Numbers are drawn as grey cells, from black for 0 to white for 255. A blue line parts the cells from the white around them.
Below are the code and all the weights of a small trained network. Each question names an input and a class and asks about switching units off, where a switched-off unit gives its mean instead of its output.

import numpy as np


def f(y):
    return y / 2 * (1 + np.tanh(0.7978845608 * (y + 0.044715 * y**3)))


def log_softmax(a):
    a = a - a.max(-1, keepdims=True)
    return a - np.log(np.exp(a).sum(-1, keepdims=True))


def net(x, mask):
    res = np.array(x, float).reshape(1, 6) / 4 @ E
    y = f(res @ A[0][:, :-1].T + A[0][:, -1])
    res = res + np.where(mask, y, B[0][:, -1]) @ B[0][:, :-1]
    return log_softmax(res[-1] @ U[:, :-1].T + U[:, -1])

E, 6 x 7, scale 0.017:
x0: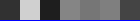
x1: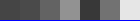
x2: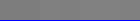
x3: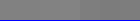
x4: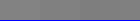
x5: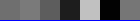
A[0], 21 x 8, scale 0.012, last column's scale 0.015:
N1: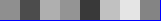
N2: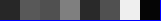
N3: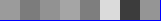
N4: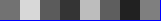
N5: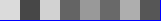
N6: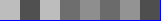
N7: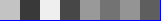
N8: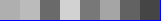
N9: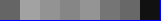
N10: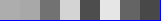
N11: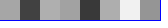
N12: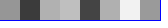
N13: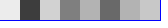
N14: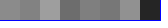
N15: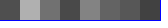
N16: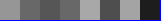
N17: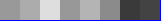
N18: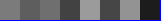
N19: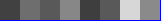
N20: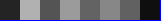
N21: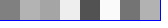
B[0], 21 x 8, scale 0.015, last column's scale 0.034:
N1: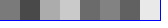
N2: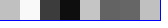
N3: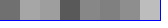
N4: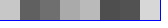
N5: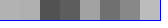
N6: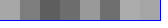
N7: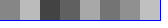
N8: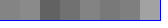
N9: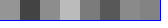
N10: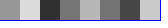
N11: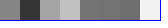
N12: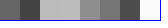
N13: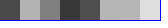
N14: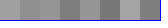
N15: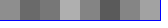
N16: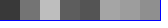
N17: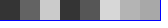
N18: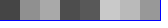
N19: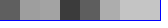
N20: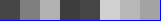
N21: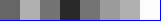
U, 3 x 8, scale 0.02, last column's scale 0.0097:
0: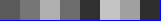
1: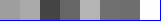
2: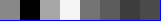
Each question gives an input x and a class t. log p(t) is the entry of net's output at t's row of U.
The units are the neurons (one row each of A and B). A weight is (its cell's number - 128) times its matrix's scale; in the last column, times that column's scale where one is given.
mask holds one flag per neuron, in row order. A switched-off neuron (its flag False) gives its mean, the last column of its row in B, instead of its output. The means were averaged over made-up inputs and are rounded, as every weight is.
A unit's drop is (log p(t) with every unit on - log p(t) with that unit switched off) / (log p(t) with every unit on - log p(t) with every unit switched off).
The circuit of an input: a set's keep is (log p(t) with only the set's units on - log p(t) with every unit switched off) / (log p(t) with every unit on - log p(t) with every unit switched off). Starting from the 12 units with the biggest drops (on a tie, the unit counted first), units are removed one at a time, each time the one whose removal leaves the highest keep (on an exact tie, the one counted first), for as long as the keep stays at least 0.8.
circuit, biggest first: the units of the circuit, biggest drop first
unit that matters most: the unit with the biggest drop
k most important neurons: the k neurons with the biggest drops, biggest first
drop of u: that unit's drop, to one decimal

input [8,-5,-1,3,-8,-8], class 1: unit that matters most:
N10
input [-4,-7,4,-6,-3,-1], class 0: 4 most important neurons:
N17; N2; N13; N10
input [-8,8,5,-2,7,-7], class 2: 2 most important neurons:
N12; N11
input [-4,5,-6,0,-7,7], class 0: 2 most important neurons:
N18; N16
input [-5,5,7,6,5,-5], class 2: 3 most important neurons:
N12; N11; N1
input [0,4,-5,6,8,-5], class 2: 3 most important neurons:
N13; N12; N11
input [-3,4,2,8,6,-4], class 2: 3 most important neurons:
N12; N11; N1
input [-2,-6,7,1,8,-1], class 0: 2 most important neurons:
N17; N2
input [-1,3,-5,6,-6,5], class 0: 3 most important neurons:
N10; N18; N4
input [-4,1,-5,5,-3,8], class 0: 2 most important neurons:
N18; N16
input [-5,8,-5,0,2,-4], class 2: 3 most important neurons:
N12; N11; N1
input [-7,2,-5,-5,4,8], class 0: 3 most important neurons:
N18; N13; N16
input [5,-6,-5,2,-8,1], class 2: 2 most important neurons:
N2; N21
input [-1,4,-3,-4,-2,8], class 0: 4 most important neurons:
N18; N16; N10; N19
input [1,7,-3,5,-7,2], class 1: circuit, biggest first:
N2
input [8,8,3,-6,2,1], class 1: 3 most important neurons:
N2; N13; N17
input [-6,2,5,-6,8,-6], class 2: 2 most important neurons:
N12; N11
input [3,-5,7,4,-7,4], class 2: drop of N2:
0.1
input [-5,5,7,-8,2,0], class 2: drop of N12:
0.4
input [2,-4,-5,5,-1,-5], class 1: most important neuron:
N10
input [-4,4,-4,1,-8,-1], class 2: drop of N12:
0.2
